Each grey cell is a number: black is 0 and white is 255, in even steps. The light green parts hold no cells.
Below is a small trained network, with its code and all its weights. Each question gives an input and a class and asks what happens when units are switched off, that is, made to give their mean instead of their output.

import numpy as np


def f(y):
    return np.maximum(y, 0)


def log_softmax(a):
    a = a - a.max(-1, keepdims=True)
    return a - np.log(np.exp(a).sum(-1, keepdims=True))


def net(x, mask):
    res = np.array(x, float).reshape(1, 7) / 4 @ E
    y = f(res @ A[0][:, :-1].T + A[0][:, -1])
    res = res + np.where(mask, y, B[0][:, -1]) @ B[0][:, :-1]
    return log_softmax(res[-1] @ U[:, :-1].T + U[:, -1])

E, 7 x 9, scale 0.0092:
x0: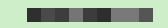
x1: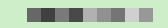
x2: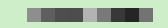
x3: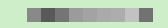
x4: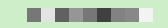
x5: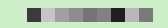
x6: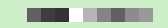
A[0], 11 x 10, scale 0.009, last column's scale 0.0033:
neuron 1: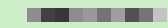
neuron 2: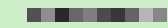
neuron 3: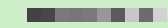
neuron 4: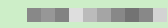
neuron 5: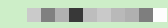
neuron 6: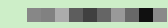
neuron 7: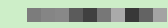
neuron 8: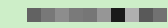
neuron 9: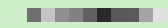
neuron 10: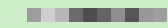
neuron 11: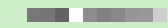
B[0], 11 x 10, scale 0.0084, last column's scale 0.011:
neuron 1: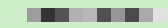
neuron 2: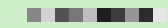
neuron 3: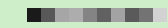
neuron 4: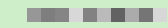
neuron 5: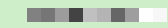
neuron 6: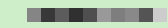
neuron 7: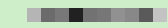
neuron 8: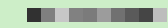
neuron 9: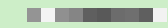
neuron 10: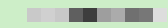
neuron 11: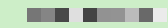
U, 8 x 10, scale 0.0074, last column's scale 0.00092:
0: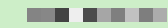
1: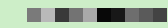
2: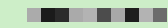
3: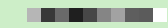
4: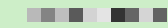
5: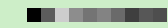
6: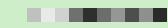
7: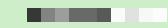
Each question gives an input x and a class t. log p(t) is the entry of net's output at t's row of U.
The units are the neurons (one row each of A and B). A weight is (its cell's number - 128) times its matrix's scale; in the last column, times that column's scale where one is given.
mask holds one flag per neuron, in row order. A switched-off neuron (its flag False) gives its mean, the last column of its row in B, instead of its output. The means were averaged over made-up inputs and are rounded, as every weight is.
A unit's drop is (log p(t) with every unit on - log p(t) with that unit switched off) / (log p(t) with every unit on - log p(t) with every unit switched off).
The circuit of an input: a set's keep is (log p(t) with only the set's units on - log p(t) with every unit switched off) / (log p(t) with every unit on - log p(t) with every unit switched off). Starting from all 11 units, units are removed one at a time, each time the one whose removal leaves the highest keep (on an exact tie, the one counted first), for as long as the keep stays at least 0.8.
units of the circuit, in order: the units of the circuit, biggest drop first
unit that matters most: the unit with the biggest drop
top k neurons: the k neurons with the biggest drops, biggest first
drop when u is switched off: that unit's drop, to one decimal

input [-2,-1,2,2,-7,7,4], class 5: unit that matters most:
neuron 8
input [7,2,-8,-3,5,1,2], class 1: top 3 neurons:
(neuron 2; neuron 9; neuron 4)
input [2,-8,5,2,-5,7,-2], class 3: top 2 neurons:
(neuron 6; neuron 7)
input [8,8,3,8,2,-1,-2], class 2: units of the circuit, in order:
(neuron 1; neuron 9)
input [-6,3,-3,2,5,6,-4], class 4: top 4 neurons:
(neuron 5; neuron 11; neuron 2; neuron 3)
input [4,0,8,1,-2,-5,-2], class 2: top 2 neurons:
(neuron 1; neuron 10)
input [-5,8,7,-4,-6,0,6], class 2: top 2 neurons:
(neuron 1; neuron 3)
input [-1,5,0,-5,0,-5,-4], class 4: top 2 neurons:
(neuron 5; neuron 11)
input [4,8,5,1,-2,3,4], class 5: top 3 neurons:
(neuron 3; neuron 8; neuron 9)
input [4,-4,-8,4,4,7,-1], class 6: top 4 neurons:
(neuron 9; neuron 10; neuron 1; neuron 4)
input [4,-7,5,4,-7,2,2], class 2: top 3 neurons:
(neuron 1; neuron 10; neuron 9)
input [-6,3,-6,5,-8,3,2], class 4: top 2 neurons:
(neuron 5; neuron 4)
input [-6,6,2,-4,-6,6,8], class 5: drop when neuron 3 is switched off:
0.1
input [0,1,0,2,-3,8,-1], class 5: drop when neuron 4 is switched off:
0.0
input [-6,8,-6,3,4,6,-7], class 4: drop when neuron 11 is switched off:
0.2
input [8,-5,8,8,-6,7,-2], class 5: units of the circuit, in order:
(neuron 8)
